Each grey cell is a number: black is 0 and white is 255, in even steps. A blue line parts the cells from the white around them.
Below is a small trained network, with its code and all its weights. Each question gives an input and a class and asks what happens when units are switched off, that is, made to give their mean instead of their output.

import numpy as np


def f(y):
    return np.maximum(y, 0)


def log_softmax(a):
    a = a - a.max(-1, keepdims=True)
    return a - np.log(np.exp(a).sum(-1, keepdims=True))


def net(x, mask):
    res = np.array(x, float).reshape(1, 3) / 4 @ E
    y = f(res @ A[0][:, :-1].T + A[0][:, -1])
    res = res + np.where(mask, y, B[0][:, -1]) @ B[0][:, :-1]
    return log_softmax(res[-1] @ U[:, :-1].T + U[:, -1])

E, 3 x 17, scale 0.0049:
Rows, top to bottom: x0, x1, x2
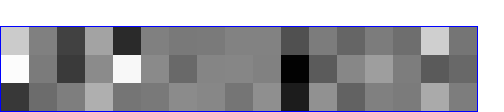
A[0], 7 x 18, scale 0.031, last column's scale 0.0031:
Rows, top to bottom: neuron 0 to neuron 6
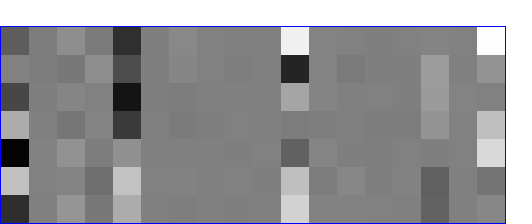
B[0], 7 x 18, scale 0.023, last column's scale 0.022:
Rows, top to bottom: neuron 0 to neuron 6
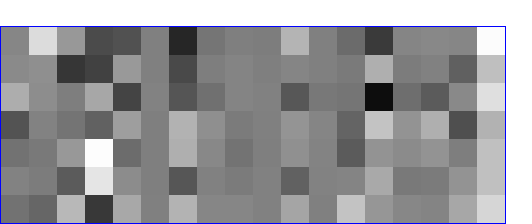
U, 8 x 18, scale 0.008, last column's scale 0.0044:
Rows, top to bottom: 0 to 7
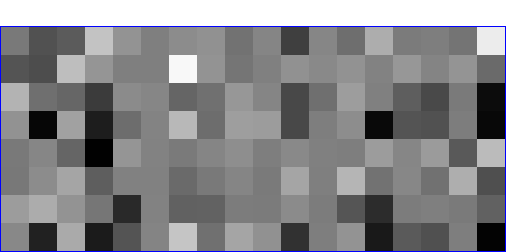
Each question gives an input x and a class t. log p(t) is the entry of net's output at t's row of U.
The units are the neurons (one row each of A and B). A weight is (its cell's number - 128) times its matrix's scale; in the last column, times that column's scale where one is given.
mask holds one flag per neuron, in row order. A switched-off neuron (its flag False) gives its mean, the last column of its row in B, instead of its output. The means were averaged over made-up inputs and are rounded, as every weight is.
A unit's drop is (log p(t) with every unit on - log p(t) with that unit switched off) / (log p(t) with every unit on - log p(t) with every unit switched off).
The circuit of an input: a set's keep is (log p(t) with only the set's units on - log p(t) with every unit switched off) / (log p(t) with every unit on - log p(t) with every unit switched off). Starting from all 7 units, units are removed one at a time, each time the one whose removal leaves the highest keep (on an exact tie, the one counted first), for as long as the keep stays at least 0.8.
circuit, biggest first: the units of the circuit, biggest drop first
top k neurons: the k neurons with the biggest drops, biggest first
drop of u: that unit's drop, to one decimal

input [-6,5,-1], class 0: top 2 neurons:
neuron 0; neuron 5
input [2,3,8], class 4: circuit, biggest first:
neuron 1
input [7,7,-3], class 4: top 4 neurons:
neuron 4; neuron 1; neuron 2; neuron 3
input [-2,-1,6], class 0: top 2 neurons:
neuron 0; neuron 6
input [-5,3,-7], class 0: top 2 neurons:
neuron 5; neuron 0
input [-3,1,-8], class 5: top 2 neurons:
neuron 4; neuron 6
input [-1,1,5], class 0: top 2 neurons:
neuron 0; neuron 6
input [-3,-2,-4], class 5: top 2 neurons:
neuron 6; neuron 2
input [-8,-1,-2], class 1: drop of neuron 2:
0.1
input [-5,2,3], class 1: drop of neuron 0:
0.2
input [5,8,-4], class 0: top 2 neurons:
neuron 0; neuron 5
